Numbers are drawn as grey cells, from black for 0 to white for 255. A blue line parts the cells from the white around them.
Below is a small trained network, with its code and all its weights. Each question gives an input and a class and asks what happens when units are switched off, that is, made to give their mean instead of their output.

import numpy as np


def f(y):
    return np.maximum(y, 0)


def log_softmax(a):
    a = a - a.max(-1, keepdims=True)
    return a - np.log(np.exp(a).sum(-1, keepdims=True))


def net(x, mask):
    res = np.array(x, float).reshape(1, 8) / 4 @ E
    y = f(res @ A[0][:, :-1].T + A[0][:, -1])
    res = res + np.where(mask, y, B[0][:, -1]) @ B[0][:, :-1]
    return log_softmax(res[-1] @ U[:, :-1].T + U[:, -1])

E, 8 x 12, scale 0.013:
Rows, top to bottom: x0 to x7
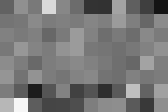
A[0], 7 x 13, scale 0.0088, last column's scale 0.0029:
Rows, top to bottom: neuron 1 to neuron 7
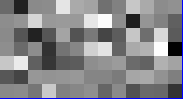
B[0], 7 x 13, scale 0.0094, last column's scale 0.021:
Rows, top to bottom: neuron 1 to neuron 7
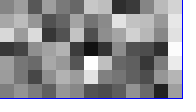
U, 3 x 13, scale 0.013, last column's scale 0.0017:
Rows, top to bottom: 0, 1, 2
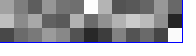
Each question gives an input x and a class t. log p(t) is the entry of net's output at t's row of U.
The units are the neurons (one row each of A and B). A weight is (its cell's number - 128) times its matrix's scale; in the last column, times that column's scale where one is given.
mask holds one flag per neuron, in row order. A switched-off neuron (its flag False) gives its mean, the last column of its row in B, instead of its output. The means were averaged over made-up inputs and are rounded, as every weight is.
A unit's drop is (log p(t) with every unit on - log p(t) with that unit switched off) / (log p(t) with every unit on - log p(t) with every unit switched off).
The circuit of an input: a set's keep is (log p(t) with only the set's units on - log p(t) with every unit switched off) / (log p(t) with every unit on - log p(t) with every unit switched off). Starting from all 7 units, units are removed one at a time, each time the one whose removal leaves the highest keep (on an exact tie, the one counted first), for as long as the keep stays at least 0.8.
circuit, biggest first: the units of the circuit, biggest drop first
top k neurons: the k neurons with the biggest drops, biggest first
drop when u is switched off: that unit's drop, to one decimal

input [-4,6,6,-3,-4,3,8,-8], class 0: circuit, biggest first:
neuron 1
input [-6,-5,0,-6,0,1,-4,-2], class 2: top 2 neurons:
neuron 4; neuron 3
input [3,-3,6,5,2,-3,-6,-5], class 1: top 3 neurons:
neuron 5; neuron 2; neuron 4
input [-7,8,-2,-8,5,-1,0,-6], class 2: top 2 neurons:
neuron 4; neuron 5
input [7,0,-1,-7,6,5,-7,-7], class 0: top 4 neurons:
neuron 4; neuron 3; neuron 1; neuron 6
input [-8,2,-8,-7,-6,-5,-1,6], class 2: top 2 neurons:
neuron 4; neuron 1
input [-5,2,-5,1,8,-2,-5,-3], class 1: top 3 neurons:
neuron 2; neuron 5; neuron 7
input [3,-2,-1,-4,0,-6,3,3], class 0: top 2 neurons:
neuron 4; neuron 2
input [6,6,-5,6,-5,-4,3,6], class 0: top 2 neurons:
neuron 4; neuron 5
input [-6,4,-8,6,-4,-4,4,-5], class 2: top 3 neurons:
neuron 4; neuron 5; neuron 2
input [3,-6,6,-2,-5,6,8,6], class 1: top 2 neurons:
neuron 3; neuron 1
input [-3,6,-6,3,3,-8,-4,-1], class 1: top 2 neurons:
neuron 2; neuron 5
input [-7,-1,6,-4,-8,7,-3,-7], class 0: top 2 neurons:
neuron 1; neuron 6
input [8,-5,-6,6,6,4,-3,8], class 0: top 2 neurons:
neuron 4; neuron 5
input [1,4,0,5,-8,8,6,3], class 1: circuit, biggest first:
neuron 3
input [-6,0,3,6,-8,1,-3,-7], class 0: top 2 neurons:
neuron 1; neuron 6
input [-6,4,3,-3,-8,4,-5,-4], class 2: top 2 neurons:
neuron 4; neuron 3
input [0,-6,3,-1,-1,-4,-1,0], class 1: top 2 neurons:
neuron 4; neuron 5
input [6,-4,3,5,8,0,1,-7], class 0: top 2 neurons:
neuron 4; neuron 1
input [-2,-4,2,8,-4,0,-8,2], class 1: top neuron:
neuron 2
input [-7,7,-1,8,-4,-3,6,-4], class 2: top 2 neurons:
neuron 4; neuron 2
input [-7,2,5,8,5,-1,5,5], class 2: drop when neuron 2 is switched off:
0.1
